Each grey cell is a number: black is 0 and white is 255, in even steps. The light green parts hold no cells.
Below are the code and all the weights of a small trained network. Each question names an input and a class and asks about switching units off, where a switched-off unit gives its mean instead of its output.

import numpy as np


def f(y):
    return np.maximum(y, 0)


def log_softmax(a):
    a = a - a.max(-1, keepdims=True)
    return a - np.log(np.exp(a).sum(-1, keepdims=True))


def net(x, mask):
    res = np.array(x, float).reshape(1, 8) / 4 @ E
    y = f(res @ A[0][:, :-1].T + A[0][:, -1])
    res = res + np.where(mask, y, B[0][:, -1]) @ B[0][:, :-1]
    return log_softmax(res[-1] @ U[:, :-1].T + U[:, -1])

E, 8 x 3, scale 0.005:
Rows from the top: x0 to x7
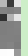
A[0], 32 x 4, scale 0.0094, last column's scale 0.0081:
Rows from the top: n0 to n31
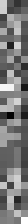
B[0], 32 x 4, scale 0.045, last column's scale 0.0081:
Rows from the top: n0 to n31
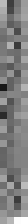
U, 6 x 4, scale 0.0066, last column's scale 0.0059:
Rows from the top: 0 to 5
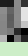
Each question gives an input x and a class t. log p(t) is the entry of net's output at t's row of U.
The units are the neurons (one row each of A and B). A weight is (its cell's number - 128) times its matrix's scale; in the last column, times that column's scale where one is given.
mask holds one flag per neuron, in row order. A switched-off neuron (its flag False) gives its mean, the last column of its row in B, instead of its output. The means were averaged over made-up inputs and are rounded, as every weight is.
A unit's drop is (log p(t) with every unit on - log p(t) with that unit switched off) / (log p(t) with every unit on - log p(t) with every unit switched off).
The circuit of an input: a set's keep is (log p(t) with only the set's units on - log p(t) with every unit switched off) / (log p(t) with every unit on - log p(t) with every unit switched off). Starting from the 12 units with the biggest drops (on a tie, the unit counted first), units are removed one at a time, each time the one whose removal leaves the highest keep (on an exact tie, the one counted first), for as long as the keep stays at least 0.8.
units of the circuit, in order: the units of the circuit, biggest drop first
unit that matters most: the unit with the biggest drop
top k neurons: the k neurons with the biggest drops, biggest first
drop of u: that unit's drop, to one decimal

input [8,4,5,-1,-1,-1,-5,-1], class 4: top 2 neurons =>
(n6; n26)
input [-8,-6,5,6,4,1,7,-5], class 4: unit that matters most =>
n28
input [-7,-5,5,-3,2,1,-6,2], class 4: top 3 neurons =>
(n28; n10; n29)
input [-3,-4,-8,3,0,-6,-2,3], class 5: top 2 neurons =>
(n0; n1)
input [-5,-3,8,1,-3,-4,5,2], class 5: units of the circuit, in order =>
(n25; n14; n2)
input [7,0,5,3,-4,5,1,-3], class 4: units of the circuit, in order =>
(n6; n26)
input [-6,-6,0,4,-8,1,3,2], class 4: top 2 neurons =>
(n28; n10)
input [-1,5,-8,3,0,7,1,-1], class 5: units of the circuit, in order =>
(n0; n1)
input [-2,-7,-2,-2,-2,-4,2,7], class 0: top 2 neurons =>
(n12; n15)
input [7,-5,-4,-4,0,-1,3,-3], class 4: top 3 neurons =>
(n6; n26; n4)
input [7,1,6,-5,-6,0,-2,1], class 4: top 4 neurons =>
(n6; n26; n4; n31)
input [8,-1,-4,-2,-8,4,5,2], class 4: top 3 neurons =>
(n6; n26; n4)
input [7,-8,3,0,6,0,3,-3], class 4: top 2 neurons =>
(n6; n26)
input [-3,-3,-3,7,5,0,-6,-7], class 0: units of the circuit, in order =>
(n16)
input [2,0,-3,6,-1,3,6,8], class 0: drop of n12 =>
0.7
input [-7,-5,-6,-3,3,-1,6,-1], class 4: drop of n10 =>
0.3
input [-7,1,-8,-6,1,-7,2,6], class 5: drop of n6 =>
0.1
